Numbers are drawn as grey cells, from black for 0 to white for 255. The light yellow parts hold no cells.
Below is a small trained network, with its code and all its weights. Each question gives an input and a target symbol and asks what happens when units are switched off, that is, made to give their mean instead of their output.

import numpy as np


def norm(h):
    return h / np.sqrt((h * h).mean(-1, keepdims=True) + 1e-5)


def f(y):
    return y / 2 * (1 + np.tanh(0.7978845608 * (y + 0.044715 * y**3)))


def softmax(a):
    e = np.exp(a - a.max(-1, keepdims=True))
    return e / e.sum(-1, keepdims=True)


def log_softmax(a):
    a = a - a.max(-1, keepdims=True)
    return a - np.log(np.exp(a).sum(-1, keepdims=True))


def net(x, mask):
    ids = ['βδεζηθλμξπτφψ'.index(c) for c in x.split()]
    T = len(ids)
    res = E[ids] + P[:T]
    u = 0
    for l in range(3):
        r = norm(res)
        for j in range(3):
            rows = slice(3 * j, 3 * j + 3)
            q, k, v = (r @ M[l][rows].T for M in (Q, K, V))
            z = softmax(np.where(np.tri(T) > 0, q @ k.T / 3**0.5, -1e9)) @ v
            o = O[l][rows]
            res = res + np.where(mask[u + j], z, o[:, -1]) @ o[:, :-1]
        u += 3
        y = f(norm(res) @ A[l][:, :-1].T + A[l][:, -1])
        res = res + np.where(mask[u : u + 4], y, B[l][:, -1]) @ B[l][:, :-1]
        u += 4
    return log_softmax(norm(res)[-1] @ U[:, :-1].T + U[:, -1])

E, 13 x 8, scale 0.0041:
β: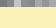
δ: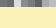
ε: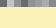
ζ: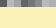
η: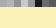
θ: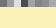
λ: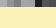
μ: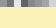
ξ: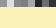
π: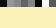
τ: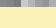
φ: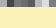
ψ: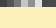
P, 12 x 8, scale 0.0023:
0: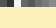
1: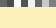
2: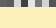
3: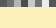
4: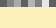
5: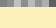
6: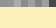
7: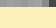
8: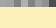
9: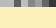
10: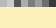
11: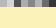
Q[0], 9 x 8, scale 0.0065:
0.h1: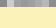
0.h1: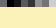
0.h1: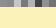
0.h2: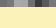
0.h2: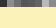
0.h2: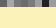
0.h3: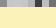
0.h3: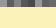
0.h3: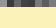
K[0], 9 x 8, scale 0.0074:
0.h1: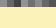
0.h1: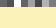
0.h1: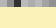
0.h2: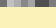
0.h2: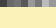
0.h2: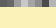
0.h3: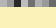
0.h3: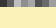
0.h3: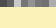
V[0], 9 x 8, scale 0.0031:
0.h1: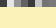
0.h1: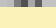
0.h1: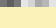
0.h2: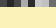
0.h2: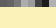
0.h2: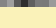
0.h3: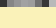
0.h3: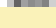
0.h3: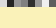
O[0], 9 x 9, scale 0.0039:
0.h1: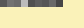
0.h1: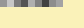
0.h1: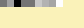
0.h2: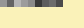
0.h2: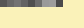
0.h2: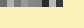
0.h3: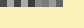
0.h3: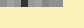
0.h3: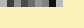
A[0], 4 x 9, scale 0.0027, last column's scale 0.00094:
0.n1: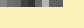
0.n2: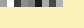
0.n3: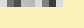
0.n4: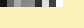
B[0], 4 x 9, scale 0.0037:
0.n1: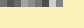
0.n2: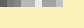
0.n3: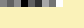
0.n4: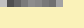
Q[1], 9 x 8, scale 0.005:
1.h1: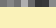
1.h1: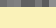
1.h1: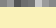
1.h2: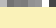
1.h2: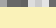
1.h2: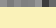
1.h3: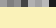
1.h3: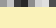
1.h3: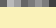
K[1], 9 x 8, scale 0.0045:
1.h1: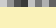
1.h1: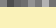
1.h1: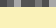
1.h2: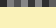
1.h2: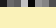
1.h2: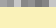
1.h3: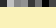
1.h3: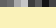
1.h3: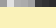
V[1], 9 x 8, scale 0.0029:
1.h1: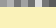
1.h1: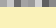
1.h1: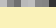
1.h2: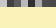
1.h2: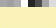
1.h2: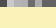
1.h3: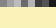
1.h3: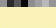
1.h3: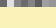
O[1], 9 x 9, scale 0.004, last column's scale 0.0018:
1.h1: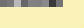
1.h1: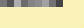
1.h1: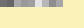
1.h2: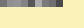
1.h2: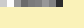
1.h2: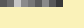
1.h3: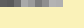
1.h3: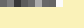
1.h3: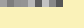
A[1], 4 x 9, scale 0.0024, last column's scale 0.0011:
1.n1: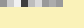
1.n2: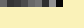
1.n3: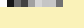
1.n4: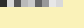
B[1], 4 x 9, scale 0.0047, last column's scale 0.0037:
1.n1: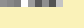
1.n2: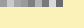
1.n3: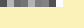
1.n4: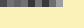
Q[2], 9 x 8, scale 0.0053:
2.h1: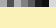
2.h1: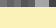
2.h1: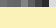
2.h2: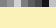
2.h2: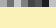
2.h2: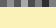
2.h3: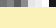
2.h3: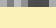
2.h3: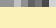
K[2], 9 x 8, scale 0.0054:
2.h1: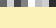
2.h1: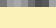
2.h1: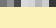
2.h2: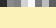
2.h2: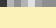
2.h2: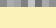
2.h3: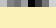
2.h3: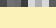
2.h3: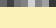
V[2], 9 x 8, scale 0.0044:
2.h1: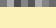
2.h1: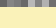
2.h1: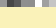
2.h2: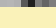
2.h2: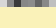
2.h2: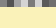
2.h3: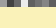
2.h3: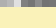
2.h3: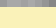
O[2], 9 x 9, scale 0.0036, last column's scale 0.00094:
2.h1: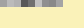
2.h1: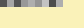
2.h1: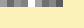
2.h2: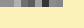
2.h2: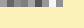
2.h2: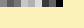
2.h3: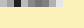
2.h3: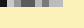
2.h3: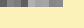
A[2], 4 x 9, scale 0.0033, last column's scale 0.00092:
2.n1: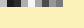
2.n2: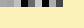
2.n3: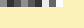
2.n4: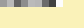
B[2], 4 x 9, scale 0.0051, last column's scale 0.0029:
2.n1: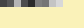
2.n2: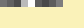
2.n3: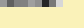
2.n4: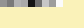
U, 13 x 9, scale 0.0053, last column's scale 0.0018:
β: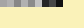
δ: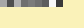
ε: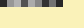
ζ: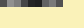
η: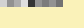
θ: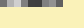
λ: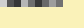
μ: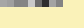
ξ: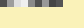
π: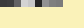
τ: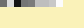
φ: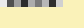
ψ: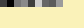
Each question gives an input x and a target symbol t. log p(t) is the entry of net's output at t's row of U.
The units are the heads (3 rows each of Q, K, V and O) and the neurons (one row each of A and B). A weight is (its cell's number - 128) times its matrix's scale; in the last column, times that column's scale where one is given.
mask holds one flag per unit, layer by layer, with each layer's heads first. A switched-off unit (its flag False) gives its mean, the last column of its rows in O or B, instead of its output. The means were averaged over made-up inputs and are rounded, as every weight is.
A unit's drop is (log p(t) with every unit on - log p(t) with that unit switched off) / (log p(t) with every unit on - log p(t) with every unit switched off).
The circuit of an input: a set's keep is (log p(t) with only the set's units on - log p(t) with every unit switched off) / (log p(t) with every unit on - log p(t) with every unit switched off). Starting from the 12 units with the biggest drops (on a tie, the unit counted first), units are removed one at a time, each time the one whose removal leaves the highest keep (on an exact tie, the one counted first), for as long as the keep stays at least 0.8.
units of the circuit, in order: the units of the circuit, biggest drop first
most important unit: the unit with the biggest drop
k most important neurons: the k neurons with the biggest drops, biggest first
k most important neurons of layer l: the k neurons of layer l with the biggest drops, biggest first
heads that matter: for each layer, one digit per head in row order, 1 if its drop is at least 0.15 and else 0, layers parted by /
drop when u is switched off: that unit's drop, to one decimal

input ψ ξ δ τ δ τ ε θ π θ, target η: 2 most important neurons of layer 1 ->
(1.n1; 1.n3)
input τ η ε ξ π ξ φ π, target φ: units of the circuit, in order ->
(0.h3; 0.n4)
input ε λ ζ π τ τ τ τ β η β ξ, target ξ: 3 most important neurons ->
(0.n3; 0.n2; 1.n1)
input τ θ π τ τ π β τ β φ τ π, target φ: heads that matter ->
001 / 000 / 001
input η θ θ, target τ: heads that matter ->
011 / 010 / 001
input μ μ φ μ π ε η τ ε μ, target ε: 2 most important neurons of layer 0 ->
(0.n2; 0.n3)
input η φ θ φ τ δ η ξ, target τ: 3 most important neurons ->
(0.n3; 0.n4; 1.n3)
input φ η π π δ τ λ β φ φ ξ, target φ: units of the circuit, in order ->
(0.h3)
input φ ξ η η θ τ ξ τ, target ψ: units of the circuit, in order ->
(1.h2; 2.n1)
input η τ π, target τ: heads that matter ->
111 / 010 / 001
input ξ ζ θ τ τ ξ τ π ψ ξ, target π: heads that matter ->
100 / 001 / 000
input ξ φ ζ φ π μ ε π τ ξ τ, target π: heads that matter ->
100 / 001 / 100
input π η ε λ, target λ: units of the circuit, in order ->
(2.h3; 0.h3; 1.h1; 1.n3)
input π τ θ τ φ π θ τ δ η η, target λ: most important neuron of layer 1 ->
(1.n3)
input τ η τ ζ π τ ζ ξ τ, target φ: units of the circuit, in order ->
(2.h3; 0.n3)
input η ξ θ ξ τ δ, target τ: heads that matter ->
111 / 010 / 000
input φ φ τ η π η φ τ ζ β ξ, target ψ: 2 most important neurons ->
(2.n1; 0.n2)
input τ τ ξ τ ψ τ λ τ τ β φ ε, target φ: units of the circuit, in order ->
(0.h3; 2.h3)
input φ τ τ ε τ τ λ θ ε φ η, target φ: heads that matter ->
001 / 000 / 000
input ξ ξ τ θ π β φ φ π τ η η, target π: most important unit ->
1.h3
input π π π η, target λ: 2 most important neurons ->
(0.n4; 1.n3)
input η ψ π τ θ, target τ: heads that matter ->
111 / 010 / 001
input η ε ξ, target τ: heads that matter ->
011 / 010 / 001
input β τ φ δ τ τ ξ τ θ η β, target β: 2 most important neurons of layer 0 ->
(0.n2; 0.n3)
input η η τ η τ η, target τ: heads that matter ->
111 / 010 / 000
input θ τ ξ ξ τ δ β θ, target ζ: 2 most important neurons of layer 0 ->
(0.n2; 0.n3)
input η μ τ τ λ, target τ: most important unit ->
0.h3
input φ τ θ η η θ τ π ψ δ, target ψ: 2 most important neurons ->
(2.n1; 1.n1)
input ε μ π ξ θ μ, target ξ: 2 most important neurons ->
(0.n3; 1.n1)
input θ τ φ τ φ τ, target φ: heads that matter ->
011 / 000 / 000
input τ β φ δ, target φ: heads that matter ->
001 / 000 / 000
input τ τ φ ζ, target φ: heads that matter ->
001 / 000 / 001
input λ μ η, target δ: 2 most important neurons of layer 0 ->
(0.n4; 0.n3)
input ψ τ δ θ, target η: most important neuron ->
(0.n3)
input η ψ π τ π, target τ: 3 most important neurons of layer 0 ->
(0.n3; 0.n4; 0.n1)
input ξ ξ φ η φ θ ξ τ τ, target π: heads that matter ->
100 / 001 / 100
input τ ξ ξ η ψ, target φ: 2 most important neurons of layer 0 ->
(0.n2; 0.n1)
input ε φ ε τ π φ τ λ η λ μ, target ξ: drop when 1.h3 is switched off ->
0.1
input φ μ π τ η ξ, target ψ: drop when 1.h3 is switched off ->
0.2
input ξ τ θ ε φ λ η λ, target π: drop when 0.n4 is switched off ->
0.1
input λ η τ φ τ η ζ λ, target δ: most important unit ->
0.h1
